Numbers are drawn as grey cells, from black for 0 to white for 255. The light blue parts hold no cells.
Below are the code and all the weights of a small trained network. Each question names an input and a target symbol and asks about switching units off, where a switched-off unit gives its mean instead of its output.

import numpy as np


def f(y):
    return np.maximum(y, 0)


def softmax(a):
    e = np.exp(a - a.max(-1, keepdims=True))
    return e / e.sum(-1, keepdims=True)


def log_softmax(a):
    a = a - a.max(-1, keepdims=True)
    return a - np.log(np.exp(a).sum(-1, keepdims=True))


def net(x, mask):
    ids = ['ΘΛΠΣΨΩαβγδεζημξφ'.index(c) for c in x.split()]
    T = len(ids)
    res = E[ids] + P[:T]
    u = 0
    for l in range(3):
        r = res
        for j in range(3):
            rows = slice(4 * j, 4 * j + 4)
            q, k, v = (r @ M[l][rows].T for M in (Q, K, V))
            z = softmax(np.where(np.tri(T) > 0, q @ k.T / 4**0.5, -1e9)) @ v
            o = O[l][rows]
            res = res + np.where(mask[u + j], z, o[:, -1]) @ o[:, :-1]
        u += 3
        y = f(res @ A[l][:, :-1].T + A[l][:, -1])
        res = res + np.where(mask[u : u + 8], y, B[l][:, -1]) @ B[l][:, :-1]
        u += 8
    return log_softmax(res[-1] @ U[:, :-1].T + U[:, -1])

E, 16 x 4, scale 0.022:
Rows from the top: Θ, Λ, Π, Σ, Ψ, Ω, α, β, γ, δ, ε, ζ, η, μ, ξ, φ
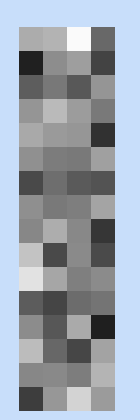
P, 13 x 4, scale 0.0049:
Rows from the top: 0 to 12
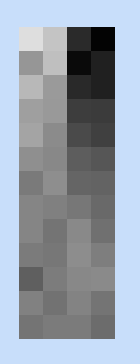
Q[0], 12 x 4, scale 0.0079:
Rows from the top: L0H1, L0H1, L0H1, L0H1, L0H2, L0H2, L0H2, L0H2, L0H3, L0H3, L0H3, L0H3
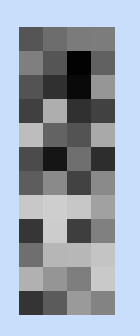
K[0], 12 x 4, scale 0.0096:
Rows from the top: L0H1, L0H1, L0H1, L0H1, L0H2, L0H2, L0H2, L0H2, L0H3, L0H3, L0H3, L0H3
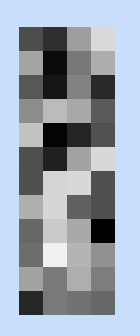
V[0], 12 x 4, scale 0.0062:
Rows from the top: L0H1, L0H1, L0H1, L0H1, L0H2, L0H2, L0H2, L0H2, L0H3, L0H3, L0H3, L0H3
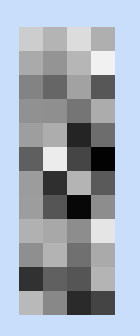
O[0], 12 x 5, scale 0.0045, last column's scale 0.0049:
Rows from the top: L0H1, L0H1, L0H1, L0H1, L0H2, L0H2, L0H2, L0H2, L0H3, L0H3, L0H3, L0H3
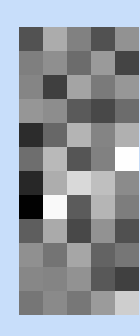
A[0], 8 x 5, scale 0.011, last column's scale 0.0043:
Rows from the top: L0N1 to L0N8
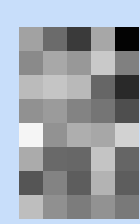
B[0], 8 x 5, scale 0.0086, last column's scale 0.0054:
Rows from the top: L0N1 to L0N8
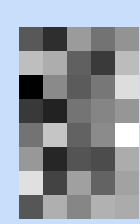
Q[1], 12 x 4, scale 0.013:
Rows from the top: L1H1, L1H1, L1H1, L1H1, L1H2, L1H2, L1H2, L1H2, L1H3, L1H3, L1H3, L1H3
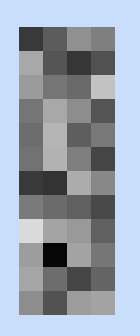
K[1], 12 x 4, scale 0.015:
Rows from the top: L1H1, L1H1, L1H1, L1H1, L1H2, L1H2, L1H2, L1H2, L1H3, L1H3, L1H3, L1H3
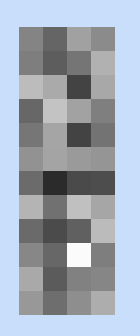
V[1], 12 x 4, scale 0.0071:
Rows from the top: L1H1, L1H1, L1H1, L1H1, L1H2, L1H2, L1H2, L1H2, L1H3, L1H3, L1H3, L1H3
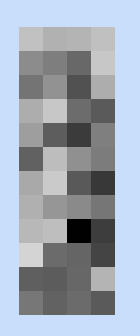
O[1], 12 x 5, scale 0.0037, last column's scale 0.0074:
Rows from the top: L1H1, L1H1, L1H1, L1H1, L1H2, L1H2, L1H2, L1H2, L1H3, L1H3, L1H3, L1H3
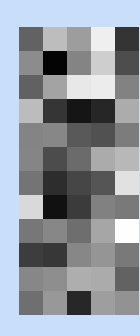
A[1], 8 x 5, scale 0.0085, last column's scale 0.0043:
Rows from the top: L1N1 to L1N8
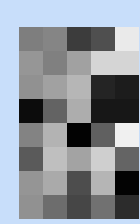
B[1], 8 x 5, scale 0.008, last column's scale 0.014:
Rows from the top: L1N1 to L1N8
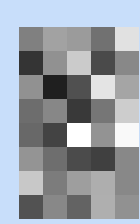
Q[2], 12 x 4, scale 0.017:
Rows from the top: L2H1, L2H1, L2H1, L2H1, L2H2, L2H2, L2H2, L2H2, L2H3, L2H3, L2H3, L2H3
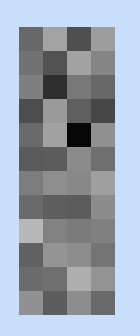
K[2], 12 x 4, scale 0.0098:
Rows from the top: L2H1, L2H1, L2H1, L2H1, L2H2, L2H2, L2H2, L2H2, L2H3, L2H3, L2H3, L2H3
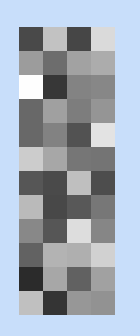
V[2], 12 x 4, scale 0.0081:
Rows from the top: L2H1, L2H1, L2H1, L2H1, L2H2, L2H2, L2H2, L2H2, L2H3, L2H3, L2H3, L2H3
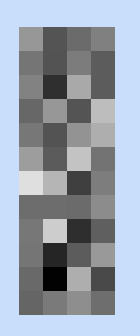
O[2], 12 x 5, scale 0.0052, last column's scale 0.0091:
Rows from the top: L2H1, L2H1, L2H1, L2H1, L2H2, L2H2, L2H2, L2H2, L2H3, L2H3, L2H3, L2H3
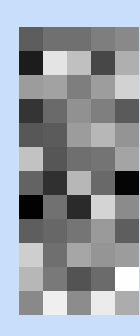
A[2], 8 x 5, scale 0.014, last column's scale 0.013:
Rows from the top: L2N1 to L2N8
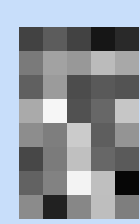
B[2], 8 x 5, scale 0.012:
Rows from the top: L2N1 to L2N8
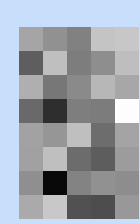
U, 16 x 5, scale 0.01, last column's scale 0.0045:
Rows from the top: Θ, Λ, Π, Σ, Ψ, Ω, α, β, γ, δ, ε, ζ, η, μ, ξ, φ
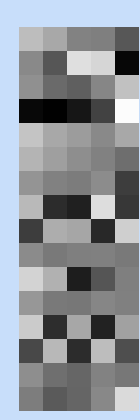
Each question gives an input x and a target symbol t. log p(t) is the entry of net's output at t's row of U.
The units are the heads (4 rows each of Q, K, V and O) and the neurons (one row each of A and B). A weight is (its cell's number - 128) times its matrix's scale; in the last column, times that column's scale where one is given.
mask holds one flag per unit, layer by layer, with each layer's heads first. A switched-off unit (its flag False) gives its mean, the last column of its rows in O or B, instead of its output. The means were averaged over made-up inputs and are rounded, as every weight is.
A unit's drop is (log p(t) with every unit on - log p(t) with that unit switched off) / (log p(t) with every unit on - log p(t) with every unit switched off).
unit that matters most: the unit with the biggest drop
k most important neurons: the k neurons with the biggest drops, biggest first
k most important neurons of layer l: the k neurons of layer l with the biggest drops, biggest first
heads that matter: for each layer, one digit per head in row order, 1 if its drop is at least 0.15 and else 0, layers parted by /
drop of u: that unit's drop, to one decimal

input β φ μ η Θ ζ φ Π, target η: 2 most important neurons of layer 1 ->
[L1N3; L1N4]
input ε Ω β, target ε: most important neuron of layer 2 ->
[L2N8]
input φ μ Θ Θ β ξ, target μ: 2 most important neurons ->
[L0N3; L2N2]
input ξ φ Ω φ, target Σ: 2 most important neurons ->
[L1N5; L2N1]
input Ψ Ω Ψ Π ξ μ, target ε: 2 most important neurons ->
[L2N8; L0N6]
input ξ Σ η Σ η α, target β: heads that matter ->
100 / 000 / 000
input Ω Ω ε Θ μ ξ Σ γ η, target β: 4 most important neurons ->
[L1N4; L1N5; L2N1; L1N3]
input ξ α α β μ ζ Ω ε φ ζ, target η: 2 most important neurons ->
[L0N3; L1N3]
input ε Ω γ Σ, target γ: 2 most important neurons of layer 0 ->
[L0N3; L0N8]
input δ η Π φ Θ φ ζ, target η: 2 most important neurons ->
[L0N3; L2N2]
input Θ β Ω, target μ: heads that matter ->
000 / 110 / 001
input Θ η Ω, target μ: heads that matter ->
000 / 110 / 011
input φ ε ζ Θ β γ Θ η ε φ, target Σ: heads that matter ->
000 / 000 / 000
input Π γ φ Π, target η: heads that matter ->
010 / 001 / 000
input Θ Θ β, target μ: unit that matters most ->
L0N3
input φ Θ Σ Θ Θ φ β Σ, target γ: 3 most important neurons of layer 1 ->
[L1N5; L1N4; L1N3]
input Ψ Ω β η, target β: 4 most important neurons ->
[L1N4; L2N1; L1N3; L0N5]
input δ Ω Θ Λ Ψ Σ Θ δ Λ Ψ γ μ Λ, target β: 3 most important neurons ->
[L1N4; L2N1; L1N5]
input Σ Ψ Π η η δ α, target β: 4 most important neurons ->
[L1N4; L2N1; L0N5; L2N3]
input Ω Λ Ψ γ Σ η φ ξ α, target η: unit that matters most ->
L0H2
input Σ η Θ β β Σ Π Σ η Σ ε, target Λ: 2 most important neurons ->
[L1N5; L2N7]
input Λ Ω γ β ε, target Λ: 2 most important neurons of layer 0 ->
[L0N5; L0N8]
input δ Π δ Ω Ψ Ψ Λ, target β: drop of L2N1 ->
0.3
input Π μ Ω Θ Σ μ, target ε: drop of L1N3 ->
-0.1
